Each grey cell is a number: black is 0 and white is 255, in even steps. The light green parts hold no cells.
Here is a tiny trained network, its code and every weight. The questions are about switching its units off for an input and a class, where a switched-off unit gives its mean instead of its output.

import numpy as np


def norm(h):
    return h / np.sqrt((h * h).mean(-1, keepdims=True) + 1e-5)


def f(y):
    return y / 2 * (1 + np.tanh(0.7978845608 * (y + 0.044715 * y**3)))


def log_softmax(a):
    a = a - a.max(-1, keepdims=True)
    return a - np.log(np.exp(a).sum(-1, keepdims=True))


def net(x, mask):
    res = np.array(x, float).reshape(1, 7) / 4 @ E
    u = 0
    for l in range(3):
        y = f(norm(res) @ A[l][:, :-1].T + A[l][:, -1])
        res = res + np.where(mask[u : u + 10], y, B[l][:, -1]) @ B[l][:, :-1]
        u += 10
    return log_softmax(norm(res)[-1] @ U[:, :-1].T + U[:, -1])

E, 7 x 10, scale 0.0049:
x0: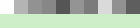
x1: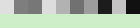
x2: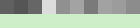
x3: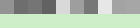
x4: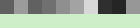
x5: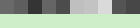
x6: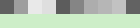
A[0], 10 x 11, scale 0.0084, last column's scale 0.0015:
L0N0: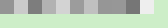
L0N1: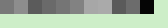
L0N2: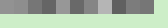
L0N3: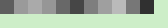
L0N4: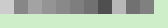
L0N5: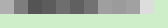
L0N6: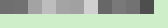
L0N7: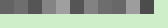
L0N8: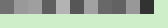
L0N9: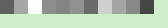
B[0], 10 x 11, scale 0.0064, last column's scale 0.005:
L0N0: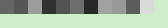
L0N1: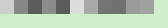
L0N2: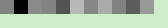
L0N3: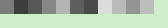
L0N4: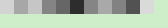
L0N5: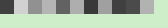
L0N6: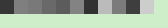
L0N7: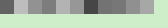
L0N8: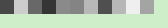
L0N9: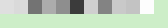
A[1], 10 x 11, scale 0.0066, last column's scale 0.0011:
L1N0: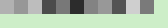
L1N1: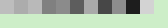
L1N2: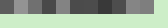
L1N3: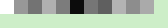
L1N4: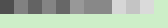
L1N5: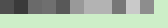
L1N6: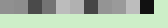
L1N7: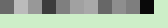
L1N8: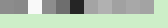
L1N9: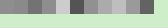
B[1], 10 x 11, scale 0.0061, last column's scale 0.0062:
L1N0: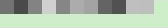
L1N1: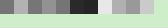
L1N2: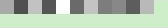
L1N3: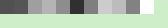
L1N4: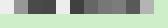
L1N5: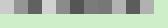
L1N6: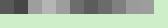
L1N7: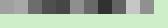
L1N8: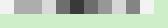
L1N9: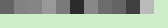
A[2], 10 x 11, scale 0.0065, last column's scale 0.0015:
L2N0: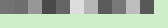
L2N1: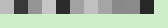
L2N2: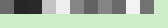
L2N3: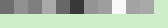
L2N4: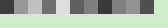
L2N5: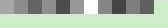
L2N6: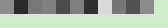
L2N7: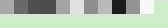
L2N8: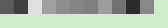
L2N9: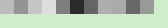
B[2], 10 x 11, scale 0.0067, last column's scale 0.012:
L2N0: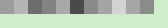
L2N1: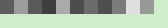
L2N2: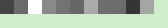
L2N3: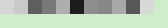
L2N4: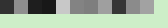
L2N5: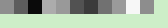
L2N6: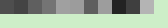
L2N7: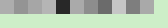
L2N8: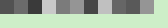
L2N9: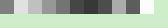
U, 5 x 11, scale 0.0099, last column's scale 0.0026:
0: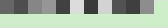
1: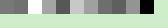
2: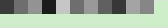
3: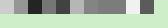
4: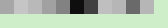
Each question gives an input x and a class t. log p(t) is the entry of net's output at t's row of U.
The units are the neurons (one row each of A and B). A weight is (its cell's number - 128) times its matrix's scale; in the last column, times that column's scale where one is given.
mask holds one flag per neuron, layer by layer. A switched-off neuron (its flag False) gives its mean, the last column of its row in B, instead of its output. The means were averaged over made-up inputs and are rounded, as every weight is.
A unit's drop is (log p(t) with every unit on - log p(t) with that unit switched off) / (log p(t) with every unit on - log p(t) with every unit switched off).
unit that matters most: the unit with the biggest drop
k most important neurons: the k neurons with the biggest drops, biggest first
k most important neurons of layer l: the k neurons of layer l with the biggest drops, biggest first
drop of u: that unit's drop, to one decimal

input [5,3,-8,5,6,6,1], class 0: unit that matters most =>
L0N0
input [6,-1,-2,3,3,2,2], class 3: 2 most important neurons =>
L0N1; L0N4
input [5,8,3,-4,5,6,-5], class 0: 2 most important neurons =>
L0N9; L1N8
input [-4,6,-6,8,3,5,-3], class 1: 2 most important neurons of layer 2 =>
L2N7; L2N3
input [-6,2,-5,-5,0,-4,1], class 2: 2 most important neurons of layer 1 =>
L1N2; L1N5
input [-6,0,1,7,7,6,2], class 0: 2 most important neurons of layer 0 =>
L0N6; L0N9
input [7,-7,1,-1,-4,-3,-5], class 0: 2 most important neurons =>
L0N5; L0N4
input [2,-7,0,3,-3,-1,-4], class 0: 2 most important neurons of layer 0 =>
L0N5; L0N2
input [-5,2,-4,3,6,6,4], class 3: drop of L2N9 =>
0.1
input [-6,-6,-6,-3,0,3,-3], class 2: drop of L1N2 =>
0.2
